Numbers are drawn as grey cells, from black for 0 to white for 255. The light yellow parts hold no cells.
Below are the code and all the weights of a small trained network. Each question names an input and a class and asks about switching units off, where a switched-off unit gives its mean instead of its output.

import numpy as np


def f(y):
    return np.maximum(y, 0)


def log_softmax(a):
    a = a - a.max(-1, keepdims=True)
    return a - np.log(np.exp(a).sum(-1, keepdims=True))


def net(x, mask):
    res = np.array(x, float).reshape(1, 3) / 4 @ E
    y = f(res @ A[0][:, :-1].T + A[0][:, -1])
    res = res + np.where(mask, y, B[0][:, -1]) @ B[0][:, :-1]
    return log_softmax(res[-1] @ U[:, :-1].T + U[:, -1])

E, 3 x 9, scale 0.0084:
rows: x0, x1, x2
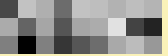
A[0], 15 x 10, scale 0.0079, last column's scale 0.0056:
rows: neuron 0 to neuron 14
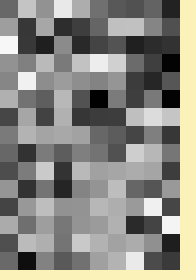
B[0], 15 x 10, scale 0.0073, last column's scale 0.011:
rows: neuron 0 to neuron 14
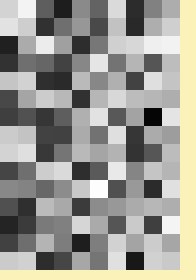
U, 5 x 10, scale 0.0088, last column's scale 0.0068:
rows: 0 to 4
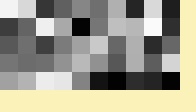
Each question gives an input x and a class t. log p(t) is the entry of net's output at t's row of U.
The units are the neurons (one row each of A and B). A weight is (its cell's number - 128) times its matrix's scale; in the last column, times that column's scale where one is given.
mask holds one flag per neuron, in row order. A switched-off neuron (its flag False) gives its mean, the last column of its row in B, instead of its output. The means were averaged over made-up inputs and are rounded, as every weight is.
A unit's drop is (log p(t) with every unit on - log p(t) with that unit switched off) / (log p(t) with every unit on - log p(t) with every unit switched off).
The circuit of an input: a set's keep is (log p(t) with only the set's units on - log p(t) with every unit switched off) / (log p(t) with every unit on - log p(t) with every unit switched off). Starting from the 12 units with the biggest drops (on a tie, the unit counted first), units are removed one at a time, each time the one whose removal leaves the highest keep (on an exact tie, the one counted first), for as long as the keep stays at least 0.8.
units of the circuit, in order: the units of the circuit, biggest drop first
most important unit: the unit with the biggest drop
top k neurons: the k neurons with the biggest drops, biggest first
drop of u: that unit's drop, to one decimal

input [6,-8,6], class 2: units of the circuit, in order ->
neuron 6
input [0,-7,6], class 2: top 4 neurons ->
neuron 6; neuron 4; neuron 0; neuron 7
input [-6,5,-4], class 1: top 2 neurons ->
neuron 2; neuron 6
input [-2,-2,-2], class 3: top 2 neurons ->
neuron 10; neuron 3
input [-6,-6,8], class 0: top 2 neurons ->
neuron 8; neuron 1
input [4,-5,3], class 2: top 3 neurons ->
neuron 6; neuron 2; neuron 8
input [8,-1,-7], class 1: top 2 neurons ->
neuron 13; neuron 11
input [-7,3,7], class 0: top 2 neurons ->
neuron 1; neuron 14
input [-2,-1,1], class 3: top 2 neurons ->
neuron 3; neuron 10
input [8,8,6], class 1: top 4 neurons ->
neuron 9; neuron 13; neuron 6; neuron 11
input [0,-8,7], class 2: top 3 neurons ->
neuron 6; neuron 4; neuron 0
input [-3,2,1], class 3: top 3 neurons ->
neuron 9; neuron 13; neuron 11
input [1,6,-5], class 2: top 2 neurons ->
neuron 12; neuron 3
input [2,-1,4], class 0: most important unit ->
neuron 12
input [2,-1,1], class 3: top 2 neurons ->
neuron 2; neuron 5
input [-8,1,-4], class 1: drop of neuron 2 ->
0.1
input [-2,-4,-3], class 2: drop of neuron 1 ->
0.2
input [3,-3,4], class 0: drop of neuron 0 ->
-0.1
